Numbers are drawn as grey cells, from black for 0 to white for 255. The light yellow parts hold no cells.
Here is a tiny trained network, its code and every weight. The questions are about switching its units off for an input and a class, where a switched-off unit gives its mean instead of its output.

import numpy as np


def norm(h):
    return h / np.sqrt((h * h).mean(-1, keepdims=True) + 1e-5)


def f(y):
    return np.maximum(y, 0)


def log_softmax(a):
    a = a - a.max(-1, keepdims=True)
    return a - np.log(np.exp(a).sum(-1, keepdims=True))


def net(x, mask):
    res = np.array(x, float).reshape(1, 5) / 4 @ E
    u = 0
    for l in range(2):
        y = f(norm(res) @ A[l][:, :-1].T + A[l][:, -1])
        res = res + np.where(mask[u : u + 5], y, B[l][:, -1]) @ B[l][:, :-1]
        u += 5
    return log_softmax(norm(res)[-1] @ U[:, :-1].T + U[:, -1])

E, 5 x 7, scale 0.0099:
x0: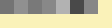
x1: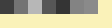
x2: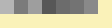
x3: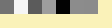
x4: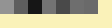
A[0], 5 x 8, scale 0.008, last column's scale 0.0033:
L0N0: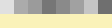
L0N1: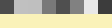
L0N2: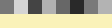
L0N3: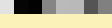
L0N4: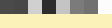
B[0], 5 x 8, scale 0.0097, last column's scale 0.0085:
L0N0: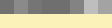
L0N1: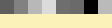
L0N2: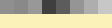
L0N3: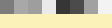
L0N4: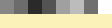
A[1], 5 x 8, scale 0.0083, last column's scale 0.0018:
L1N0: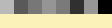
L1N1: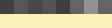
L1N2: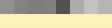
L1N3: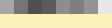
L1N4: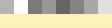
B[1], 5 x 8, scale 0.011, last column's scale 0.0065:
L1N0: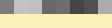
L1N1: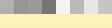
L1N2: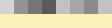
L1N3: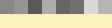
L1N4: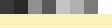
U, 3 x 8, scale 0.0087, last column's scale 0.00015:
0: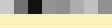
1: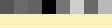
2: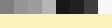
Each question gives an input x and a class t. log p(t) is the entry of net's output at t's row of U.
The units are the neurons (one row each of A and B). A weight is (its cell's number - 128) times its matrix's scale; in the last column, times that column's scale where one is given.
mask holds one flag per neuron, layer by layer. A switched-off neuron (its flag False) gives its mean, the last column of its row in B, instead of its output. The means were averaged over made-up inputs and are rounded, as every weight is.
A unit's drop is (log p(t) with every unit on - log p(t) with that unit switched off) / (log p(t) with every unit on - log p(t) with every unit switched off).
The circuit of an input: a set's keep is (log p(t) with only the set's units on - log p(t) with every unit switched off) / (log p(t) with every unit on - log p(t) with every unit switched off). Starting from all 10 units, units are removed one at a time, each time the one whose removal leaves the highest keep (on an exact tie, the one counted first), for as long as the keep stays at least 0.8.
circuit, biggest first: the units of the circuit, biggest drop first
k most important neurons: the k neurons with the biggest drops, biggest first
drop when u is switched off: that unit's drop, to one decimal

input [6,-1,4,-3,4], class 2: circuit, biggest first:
[L0N3, L1N0]
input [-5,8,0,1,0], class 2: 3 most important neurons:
[L0N1, L1N4, L0N2]
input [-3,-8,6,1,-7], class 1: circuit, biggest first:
[L1N4]
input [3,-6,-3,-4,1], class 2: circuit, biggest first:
[L0N3, L1N0]
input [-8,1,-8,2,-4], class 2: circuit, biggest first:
[L0N1, L0N4]
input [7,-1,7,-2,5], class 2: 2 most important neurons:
[L1N0, L0N3]
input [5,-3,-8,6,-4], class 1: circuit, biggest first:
[L1N4, L0N2]
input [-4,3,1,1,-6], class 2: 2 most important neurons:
[L0N1, L1N4]
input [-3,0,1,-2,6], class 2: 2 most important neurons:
[L0N3, L0N4]
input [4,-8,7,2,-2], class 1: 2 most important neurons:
[L1N4, L0N4]
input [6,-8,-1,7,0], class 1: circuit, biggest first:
[L1N4, L0N2]
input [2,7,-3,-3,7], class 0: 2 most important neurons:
[L1N1, L1N4]
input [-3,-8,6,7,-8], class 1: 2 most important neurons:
[L1N4, L0N3]
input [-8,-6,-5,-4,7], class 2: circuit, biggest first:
[L0N3]
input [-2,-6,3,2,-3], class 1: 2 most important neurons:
[L1N4, L0N4]
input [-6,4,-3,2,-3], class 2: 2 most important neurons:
[L0N1, L1N4]
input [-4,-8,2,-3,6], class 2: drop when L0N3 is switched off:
0.3
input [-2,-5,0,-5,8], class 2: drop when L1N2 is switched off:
0.0
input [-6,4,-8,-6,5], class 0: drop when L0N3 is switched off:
0.1
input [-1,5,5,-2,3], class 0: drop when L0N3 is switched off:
-0.1
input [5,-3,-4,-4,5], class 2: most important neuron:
[L0N3]
